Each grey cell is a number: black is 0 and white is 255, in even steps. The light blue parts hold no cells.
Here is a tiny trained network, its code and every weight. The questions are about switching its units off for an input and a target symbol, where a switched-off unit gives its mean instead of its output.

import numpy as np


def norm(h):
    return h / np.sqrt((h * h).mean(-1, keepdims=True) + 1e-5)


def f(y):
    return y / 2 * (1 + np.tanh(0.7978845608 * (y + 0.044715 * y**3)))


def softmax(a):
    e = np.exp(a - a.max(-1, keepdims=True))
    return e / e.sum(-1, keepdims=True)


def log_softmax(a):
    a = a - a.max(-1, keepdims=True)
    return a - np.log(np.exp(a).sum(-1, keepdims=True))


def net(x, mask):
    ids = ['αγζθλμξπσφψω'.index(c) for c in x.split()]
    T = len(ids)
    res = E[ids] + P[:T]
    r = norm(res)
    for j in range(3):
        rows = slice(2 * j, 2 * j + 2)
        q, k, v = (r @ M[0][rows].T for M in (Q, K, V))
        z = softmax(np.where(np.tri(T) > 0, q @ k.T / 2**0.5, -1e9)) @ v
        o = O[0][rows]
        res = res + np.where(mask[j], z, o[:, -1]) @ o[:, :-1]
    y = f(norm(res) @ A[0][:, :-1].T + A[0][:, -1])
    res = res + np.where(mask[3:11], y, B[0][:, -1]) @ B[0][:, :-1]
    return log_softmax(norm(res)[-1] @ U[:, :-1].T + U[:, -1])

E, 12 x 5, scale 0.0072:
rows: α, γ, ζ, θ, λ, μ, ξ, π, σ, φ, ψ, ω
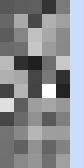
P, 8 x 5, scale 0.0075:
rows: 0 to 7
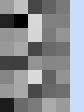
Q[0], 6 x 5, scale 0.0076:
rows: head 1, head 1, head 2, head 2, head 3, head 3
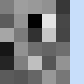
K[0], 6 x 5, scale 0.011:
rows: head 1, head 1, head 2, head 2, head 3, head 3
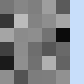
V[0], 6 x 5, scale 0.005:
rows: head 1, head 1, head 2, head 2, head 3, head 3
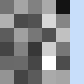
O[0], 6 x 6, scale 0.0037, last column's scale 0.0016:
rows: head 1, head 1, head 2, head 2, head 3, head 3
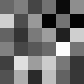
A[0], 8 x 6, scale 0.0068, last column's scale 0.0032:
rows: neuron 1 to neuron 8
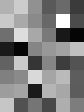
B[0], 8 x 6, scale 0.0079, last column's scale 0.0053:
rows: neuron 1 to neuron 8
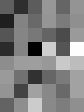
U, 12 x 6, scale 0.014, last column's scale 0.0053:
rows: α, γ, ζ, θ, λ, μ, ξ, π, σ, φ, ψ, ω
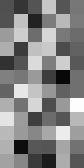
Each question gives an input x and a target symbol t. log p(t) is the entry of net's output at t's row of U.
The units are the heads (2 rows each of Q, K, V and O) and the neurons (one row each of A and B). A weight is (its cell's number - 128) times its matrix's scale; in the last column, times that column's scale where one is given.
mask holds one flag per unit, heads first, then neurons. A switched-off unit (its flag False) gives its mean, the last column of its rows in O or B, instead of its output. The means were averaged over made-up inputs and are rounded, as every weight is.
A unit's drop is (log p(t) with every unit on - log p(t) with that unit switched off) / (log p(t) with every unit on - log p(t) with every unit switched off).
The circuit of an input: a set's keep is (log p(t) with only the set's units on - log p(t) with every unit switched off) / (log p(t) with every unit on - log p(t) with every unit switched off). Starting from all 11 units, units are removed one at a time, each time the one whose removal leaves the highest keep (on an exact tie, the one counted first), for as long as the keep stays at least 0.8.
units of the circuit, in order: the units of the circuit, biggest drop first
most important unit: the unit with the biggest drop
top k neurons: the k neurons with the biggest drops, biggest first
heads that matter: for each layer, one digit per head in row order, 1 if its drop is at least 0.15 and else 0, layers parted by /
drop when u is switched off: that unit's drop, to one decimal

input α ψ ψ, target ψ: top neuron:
[neuron 6]
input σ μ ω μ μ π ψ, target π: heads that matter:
000
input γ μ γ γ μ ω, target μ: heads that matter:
100
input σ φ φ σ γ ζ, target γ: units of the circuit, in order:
[neuron 6; neuron 7]
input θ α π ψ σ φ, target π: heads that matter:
010
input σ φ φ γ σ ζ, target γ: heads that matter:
100
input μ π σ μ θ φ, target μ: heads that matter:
010
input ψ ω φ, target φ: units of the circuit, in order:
[neuron 4; neuron 6]
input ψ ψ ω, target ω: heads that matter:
110
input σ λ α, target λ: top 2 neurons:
[neuron 8; neuron 2]
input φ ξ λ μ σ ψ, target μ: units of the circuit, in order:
[neuron 5; neuron 6; neuron 4]
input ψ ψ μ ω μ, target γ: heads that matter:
010
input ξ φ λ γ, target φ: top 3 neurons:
[neuron 4; neuron 5; neuron 7]
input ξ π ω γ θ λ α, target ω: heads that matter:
000
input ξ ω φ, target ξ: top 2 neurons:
[neuron 4; neuron 5]
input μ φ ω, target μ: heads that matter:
010
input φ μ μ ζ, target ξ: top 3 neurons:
[neuron 4; neuron 3; neuron 5]
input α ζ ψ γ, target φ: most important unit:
neuron 5
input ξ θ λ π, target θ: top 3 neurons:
[neuron 4; neuron 8; neuron 2]
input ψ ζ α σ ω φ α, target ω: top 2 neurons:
[neuron 4; neuron 2]
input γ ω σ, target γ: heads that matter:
100
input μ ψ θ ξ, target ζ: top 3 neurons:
[neuron 5; neuron 4; neuron 7]
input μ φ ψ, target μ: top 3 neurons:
[neuron 4; neuron 5; neuron 6]
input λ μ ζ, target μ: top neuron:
[neuron 5]
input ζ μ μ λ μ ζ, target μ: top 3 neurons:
[neuron 5; neuron 6; neuron 4]
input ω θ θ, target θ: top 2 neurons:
[neuron 4; neuron 5]
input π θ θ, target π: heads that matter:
100
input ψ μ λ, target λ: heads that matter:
000
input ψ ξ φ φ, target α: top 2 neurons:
[neuron 1; neuron 2]
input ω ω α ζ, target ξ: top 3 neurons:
[neuron 4; neuron 5; neuron 3]
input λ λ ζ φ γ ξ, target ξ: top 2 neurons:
[neuron 4; neuron 3]
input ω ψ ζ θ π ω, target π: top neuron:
[neuron 4]
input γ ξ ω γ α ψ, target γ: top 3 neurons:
[neuron 6; neuron 7; neuron 8]
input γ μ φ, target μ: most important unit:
head 1
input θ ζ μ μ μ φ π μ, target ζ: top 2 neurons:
[neuron 5; neuron 1]
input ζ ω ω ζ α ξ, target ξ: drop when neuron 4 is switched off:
0.6
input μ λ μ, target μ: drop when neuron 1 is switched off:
0.2
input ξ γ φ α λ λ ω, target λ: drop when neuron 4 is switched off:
0.4
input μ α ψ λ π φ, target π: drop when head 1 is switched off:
0.2
